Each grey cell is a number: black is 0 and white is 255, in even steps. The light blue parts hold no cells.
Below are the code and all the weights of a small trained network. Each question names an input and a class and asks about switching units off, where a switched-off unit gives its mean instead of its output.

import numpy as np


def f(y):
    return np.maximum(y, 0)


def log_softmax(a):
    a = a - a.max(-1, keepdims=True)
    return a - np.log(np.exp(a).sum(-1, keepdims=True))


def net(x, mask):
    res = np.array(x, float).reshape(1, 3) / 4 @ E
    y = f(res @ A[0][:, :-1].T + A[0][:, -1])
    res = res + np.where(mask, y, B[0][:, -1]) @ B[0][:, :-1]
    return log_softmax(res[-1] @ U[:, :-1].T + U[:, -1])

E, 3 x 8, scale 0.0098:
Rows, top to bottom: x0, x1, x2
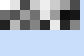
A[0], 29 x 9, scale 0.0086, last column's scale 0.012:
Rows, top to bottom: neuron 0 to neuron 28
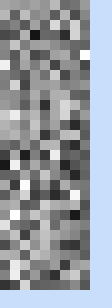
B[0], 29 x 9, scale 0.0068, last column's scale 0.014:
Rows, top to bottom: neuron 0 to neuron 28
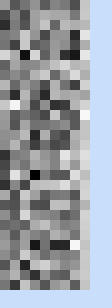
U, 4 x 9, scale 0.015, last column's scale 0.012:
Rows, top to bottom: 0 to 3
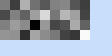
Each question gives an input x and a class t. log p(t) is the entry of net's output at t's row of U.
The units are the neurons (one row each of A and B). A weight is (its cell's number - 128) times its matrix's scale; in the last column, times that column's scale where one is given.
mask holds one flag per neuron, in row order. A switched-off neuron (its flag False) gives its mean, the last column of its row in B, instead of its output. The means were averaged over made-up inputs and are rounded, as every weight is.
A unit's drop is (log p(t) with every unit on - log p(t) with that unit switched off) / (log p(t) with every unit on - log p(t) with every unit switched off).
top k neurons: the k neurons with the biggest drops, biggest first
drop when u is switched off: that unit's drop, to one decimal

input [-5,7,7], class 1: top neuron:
[neuron 16]
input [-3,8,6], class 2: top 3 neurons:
[neuron 24; neuron 14; neuron 17]
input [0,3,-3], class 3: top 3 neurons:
[neuron 15; neuron 16; neuron 2]
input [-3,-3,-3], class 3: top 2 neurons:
[neuron 5; neuron 15]
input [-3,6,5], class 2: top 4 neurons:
[neuron 24; neuron 14; neuron 18; neuron 17]
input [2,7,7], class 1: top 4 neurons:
[neuron 16; neuron 15; neuron 26; neuron 7]
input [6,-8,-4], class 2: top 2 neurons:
[neuron 10; neuron 27]
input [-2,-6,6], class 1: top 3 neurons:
[neuron 15; neuron 2; neuron 24]
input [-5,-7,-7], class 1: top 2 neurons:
[neuron 18; neuron 24]
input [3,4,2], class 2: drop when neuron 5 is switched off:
0.3
